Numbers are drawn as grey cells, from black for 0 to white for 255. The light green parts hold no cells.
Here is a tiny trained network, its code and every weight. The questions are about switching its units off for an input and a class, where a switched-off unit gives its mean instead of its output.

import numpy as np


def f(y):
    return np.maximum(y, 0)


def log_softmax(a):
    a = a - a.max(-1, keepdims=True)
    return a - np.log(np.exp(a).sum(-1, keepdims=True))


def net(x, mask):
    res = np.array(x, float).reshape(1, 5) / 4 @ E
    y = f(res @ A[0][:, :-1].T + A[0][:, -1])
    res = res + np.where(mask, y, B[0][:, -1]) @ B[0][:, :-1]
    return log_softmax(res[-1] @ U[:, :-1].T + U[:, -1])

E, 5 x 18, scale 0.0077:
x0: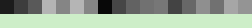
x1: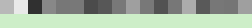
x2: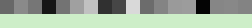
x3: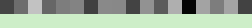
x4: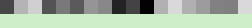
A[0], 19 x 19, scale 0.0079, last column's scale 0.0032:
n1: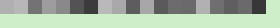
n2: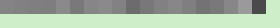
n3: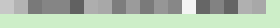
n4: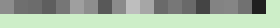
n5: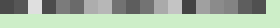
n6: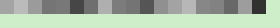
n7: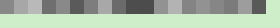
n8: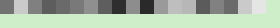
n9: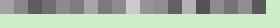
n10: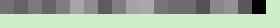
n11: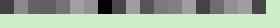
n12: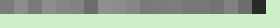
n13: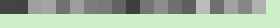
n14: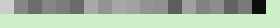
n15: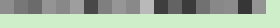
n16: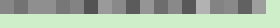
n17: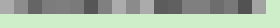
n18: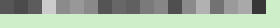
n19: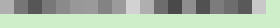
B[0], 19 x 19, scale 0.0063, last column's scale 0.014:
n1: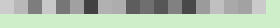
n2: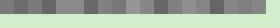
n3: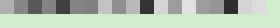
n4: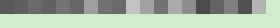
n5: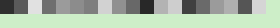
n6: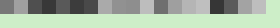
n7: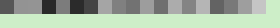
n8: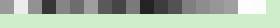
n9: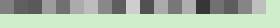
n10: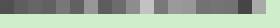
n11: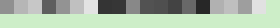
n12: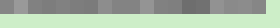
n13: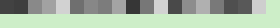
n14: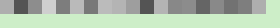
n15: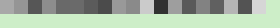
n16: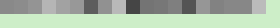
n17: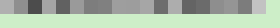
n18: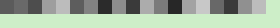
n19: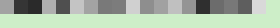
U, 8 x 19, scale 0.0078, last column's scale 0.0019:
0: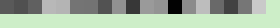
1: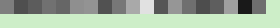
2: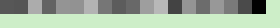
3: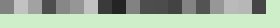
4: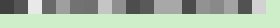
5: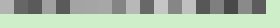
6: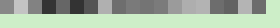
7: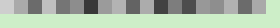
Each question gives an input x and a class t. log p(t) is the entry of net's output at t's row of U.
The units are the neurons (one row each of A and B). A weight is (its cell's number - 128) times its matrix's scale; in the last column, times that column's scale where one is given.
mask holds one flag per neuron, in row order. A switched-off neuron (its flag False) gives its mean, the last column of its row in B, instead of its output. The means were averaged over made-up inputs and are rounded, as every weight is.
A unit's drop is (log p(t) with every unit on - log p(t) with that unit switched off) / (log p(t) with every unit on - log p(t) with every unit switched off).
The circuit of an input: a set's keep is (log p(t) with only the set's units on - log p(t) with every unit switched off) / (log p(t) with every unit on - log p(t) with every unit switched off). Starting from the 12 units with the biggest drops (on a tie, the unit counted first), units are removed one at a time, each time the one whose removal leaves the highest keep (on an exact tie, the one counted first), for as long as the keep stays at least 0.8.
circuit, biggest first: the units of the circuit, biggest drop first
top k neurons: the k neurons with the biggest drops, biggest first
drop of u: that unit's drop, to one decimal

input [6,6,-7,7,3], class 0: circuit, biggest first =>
[n13]
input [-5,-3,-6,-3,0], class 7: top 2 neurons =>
[n1; n8]
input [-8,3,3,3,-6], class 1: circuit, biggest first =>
[n15; n19]
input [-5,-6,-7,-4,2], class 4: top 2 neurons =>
[n5; n8]
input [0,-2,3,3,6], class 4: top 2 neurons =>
[n5; n7]
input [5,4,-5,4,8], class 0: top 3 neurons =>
[n13; n18; n3]
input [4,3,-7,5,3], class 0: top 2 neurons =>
[n13; n18]
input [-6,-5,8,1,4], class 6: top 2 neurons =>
[n7; n6]
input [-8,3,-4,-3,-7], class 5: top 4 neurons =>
[n19; n3; n9; n14]
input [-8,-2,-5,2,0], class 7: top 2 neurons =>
[n1; n13]
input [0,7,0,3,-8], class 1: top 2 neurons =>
[n19; n4]
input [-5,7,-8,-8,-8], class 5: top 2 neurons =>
[n3; n19]
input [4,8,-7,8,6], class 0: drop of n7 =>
-0.1
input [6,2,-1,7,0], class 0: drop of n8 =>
0.0
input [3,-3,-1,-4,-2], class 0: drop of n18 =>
0.1
